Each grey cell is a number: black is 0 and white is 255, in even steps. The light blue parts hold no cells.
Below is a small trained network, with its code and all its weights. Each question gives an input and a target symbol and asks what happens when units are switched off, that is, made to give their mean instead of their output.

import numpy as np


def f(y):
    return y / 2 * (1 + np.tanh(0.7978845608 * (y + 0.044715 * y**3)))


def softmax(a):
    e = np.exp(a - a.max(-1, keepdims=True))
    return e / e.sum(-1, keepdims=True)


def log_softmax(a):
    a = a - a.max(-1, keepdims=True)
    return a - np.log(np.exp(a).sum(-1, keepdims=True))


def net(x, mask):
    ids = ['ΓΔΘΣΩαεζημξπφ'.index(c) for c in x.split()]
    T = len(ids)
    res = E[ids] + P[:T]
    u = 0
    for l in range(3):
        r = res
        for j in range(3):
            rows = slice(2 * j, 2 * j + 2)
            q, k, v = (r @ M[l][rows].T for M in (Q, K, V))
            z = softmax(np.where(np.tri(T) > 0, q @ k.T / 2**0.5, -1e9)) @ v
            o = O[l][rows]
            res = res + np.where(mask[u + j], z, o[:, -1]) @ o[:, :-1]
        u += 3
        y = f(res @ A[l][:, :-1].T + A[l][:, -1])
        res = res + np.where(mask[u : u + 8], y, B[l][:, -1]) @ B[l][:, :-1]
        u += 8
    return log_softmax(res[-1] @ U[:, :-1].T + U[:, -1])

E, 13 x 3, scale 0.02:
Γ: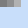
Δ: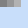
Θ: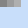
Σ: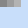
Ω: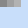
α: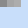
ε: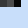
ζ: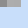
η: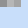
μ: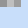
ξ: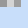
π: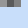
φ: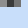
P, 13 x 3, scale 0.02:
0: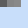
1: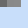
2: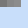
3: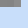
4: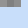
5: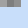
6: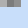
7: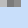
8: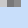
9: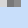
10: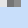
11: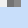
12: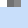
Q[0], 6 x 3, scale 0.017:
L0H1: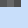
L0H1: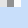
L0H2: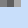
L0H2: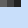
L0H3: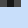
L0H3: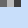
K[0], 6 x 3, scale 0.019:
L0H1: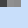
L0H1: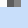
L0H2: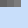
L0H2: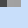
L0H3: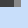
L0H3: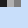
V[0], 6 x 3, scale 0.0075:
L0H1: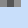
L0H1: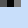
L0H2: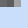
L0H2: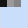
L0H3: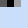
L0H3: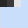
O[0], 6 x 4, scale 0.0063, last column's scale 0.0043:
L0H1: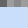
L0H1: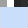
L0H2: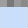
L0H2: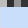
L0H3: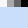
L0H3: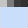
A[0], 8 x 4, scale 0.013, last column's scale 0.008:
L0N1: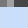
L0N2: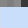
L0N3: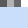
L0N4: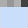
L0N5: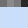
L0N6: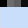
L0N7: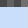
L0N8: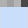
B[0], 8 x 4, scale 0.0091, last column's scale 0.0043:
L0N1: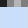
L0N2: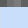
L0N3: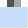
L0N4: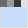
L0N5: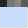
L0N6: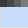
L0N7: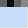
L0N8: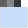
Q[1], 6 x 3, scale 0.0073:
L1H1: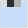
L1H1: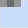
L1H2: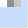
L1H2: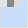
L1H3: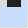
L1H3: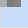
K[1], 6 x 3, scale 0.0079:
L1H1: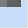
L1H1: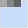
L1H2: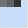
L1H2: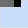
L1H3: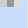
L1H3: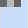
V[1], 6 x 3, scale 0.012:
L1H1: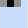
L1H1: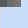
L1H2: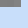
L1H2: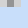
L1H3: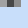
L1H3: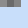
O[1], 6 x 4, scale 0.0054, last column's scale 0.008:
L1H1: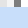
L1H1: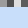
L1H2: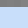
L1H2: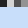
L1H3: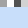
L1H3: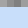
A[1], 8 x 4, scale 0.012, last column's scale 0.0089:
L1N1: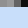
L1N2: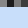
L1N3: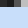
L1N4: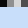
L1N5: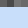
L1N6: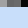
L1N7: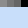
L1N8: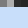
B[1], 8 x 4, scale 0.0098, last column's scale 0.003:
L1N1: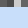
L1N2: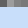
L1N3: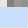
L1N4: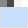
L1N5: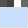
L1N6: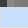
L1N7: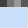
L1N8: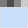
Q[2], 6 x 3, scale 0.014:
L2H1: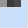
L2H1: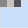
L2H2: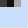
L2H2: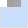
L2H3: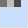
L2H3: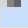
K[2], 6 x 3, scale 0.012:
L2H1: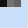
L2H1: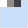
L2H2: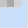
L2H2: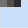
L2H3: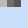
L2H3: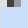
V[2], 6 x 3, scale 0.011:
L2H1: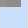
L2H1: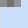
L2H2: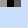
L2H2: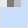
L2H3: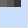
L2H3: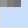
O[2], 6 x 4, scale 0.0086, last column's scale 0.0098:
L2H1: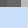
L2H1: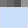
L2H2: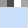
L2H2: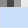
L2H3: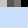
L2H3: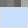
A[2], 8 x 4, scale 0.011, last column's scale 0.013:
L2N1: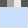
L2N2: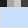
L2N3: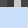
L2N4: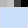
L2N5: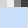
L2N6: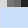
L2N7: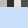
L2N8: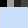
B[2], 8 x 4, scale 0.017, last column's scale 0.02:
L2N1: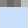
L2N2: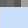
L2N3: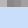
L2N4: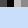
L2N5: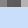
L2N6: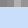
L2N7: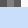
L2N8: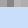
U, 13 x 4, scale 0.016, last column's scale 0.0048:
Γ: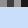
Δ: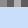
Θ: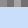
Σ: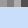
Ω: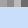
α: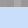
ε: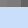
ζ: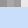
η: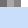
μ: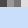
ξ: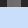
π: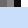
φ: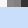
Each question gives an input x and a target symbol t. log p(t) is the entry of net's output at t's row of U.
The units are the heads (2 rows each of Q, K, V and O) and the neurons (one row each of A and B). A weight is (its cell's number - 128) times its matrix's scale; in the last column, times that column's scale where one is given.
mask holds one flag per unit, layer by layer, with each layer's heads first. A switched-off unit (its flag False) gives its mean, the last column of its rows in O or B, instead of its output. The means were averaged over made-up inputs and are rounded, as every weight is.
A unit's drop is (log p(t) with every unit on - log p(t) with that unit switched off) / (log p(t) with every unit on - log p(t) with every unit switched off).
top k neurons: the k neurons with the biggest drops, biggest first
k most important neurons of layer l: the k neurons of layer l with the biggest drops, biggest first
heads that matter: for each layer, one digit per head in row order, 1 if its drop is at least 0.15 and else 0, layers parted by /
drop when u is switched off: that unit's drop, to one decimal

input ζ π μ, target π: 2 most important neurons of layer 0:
L0N3, L0N8
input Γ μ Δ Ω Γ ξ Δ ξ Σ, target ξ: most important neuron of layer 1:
L1N4
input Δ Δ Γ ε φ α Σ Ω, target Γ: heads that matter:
000 / 010 / 010
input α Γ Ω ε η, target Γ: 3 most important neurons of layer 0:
L0N7, L0N6, L0N1
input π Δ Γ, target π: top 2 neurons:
L0N3, L1N8
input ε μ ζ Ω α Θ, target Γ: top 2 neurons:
L2N7, L2N3
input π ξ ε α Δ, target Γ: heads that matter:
000 / 000 / 010
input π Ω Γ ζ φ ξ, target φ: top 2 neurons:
L0N3, L2N7
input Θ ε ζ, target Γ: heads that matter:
000 / 000 / 010
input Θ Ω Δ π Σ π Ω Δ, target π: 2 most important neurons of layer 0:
L0N3, L0N1
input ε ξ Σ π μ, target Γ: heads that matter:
000 / 010 / 010
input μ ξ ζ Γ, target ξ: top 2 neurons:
L1N4, L2N2
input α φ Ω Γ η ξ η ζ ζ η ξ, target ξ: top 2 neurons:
L1N4, L2N2
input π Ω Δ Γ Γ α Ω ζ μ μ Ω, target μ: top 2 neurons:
L1N4, L2N2
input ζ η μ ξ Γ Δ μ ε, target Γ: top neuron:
L1N3
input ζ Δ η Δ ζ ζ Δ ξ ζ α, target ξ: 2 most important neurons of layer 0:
L0N3, L0N7
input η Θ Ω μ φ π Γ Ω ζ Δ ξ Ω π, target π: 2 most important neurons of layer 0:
L0N8, L0N4
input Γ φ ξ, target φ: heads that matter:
001 / 000 / 000
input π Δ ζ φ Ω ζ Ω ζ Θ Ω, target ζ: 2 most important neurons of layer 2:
L2N8, L2N7
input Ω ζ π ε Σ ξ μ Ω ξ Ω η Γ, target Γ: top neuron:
L2N3
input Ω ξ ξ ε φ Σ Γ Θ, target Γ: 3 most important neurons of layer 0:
L0N7, L0N6, L0N1
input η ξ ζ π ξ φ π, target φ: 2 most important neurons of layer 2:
L2N7, L2N2
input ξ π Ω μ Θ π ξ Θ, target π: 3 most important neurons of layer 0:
L0N3, L0N8, L0N4
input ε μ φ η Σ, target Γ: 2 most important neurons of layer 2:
L2N7, L2N1
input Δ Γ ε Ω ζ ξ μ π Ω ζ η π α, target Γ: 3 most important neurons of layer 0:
L0N7, L0N6, L0N1
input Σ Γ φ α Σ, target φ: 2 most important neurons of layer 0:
L0N3, L0N1
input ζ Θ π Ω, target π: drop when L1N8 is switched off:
0.0
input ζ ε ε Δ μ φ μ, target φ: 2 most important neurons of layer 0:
L0N3, L0N8
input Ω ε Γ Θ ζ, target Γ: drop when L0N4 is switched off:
-0.1
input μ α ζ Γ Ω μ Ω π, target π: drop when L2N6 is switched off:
0.1
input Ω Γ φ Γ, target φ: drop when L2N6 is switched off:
0.0
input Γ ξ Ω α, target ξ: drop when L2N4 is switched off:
-0.1
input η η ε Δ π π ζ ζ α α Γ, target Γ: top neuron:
L0N7
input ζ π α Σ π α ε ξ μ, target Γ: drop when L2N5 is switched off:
-0.1
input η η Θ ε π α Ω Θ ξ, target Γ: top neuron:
L2N3
